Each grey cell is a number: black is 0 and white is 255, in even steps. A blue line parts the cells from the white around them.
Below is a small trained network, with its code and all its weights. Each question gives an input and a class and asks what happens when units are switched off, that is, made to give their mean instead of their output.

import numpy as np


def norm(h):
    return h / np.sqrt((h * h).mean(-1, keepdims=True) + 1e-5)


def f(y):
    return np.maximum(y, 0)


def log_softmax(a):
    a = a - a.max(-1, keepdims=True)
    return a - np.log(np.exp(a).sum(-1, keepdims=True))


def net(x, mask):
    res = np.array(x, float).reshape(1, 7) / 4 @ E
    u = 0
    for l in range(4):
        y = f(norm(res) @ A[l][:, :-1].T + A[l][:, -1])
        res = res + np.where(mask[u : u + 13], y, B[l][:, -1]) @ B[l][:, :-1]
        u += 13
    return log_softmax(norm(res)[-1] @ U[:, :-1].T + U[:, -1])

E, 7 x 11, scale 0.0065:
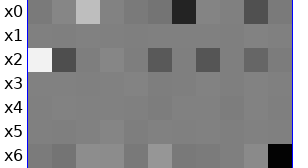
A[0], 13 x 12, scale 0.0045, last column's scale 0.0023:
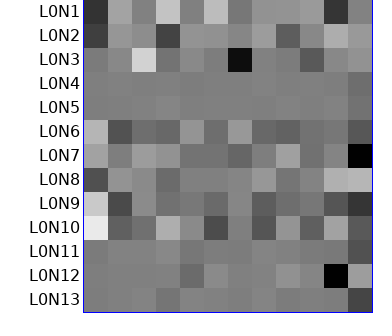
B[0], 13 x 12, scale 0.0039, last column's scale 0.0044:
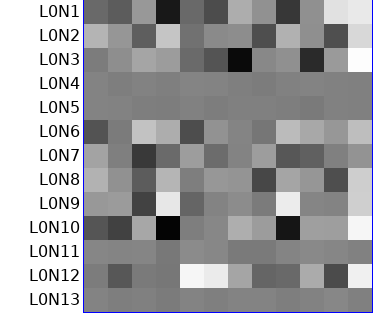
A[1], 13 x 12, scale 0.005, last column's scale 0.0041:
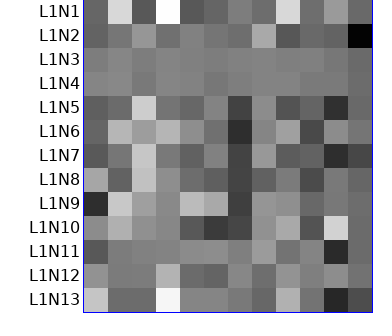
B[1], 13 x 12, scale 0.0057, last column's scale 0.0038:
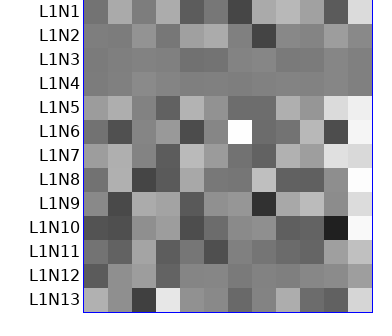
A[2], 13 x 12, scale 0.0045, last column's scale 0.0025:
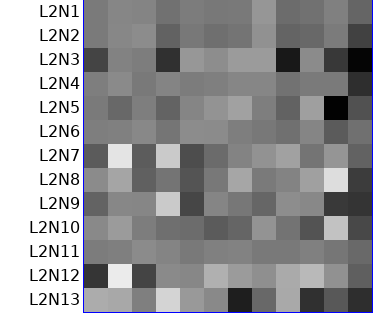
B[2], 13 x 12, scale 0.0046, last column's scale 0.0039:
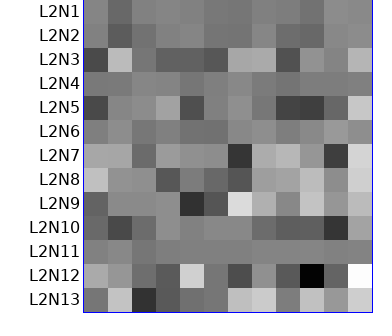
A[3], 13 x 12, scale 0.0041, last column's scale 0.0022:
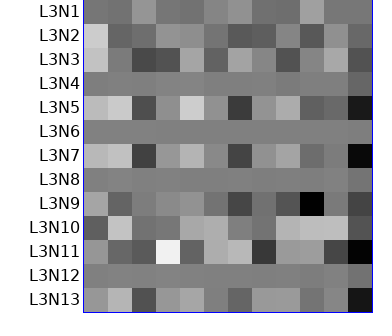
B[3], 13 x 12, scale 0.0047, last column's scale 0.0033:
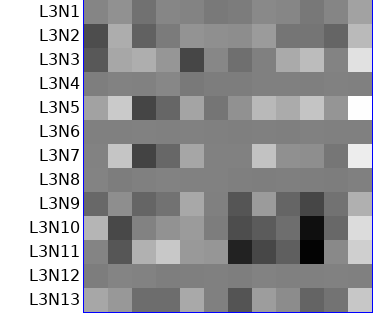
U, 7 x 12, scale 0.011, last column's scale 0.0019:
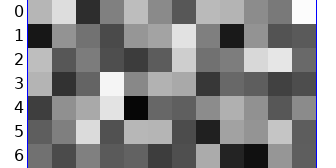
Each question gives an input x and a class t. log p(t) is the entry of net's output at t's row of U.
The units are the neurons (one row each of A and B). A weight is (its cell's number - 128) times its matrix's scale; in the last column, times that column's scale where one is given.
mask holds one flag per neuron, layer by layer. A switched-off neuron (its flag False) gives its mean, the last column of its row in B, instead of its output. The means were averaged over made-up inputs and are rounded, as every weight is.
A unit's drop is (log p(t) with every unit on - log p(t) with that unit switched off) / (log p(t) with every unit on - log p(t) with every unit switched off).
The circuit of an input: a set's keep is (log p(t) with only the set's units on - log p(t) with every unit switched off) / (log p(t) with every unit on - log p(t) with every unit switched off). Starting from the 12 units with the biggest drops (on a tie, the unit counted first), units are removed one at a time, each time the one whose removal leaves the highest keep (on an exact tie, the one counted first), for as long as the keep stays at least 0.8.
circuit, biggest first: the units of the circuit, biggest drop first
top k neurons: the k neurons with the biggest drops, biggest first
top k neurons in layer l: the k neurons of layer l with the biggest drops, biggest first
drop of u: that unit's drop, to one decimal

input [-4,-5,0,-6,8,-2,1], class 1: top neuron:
(L0N2)
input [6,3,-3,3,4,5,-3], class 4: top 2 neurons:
(L1N6 L1N10)
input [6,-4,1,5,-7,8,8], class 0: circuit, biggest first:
(L1N8 L2N13)
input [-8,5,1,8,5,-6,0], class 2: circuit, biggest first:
(L0N12 L1N13 L1N8)
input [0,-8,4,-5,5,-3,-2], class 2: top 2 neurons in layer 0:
(L0N10 L0N3)
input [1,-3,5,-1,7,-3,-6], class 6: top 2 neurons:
(L1N6 L0N12)
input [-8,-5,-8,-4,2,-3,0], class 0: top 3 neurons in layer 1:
(L1N6 L1N10 L1N9)
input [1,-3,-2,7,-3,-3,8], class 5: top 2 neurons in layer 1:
(L1N5 L1N7)
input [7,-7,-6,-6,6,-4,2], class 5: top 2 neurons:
(L1N7 L1N5)
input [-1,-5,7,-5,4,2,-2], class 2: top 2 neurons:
(L0N10 L0N3)
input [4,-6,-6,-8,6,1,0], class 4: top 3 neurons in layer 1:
(L1N10 L1N6 L1N1)
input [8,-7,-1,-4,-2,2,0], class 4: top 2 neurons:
(L0N3 L1N6)
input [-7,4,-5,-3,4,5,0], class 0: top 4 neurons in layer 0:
(L0N10 L0N12 L0N2 L0N8)
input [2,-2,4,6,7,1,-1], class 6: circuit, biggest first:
(L0N10)
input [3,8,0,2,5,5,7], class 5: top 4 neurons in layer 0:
(L0N1 L0N2 L0N8 L0N12)
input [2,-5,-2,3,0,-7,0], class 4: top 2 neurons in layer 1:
(L1N10 L1N6)
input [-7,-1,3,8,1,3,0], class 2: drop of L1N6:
0.2
